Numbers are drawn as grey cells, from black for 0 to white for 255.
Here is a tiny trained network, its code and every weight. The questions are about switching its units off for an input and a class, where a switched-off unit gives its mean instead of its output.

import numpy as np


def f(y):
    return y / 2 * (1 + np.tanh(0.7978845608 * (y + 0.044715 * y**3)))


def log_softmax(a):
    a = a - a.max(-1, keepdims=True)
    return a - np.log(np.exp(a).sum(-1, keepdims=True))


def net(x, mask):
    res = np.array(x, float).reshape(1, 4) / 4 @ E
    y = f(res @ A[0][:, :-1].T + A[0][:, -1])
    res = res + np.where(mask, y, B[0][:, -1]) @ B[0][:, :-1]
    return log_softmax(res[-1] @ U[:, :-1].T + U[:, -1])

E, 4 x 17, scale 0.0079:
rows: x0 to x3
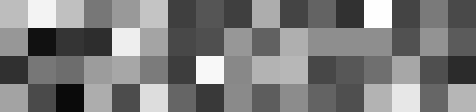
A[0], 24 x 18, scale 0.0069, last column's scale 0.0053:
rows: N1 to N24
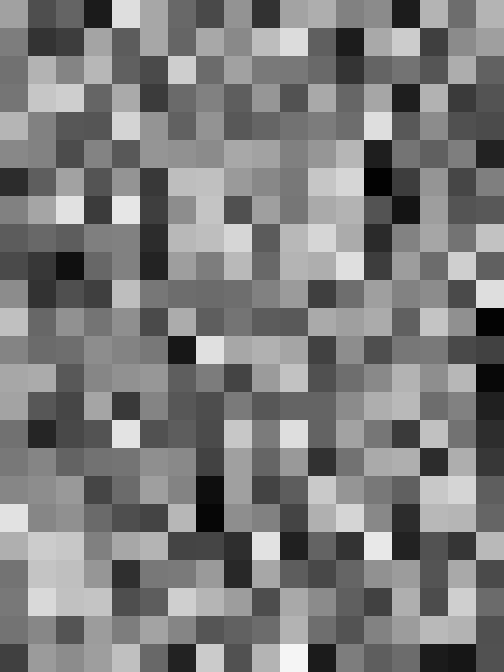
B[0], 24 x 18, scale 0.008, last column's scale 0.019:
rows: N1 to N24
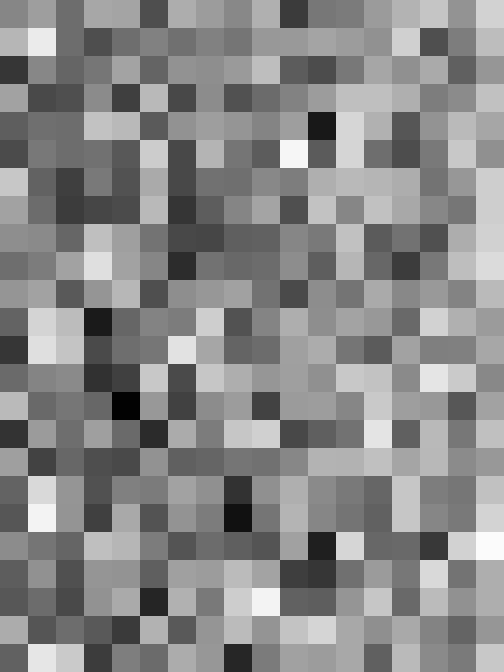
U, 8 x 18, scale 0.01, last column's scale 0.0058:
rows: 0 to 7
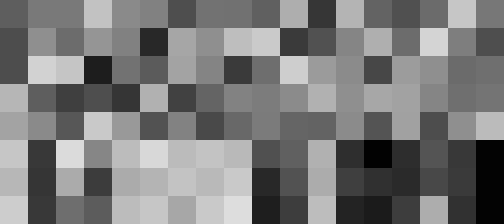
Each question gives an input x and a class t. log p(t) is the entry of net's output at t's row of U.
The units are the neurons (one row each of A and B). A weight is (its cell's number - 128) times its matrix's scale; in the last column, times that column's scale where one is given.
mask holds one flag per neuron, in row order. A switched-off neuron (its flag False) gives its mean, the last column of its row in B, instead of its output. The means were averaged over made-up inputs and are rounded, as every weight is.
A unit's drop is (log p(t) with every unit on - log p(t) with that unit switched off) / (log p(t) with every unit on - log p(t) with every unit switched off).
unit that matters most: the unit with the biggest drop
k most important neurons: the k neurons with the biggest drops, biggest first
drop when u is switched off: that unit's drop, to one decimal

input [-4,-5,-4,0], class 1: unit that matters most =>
N22
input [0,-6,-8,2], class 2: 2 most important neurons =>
N19; N18
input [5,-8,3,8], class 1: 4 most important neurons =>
N21; N22; N7; N8
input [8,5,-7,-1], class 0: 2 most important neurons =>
N20; N5
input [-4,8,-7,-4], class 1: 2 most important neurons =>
N16; N1
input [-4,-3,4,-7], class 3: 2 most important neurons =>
N7; N8
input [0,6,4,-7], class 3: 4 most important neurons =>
N8; N7; N4; N22
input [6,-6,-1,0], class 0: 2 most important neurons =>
N20; N16
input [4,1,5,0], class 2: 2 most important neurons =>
N24; N10
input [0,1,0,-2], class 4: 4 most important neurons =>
N15; N23; N17; N4
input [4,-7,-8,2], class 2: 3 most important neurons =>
N19; N18; N16
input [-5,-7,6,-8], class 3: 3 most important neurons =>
N7; N8; N16
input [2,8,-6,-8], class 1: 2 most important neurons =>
N1; N16
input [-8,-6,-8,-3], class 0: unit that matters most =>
N10
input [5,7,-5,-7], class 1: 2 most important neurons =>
N1; N5
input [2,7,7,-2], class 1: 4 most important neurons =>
N16; N19; N11; N5
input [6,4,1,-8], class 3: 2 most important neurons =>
N8; N4
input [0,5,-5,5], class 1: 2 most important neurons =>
N1; N24
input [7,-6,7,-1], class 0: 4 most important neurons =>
N20; N19; N18; N21
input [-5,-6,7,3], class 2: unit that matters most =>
N24
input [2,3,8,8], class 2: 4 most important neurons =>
N24; N13; N8; N7
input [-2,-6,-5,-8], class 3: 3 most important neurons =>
N7; N8; N4
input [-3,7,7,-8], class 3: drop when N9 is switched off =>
0.2
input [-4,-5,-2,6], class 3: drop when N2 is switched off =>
0.1
